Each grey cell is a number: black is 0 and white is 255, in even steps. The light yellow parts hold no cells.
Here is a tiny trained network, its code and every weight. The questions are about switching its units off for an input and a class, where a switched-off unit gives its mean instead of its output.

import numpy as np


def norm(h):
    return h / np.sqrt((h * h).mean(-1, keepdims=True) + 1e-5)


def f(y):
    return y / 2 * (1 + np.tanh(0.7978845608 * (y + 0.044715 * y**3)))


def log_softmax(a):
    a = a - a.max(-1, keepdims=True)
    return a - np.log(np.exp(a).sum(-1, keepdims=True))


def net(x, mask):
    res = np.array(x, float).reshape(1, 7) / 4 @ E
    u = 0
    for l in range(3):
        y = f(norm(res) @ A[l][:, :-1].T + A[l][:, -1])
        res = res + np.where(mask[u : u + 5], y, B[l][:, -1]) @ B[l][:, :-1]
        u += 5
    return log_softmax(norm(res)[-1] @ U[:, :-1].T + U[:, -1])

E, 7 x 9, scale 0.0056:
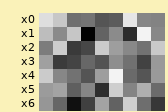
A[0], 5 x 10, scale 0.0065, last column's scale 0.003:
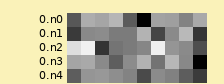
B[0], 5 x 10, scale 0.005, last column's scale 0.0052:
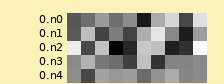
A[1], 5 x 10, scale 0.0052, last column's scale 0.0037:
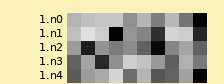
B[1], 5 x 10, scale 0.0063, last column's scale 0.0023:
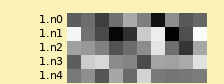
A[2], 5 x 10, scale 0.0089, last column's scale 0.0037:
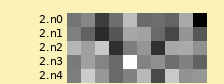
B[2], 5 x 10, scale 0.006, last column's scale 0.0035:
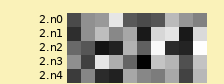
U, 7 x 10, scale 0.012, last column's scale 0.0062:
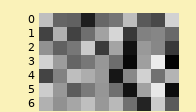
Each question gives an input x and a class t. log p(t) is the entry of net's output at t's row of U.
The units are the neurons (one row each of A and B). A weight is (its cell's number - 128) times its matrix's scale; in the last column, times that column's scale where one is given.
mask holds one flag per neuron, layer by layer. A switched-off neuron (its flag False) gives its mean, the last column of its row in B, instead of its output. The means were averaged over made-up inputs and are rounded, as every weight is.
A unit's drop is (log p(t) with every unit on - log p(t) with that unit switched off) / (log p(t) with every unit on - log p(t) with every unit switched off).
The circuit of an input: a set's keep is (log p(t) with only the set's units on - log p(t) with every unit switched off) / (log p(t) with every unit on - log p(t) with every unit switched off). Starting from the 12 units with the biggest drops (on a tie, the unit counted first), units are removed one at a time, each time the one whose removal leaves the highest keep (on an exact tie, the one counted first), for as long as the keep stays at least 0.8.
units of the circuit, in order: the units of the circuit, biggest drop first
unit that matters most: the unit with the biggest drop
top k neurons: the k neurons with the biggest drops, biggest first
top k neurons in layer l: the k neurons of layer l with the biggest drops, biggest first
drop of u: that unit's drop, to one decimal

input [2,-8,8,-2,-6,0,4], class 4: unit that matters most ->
1.n1
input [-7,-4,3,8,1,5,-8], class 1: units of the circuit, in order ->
0.n2; 0.n1
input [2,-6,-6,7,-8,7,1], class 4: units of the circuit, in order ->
0.n2; 1.n1
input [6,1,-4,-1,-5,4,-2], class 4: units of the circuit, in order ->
0.n0; 1.n1
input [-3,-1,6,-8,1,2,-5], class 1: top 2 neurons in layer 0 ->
0.n1; 0.n2
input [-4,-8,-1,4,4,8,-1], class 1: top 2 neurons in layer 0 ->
0.n2; 0.n4
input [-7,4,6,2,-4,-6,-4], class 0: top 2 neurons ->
2.n2; 1.n1
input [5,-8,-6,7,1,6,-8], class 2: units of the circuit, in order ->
2.n2; 0.n2
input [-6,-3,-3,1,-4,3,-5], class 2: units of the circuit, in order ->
2.n1; 2.n2
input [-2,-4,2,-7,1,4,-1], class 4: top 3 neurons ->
2.n3; 1.n3; 1.n1
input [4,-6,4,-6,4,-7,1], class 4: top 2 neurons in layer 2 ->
2.n3; 2.n2
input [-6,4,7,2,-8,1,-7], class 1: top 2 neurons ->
0.n1; 0.n2
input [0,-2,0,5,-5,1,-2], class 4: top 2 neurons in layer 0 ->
0.n0; 0.n2
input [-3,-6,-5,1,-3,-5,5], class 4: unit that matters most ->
0.n2
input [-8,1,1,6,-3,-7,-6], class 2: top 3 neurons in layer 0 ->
0.n1; 0.n0; 0.n2
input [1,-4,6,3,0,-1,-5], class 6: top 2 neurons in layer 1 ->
1.n3; 1.n4
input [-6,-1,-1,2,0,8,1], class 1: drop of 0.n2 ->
0.2
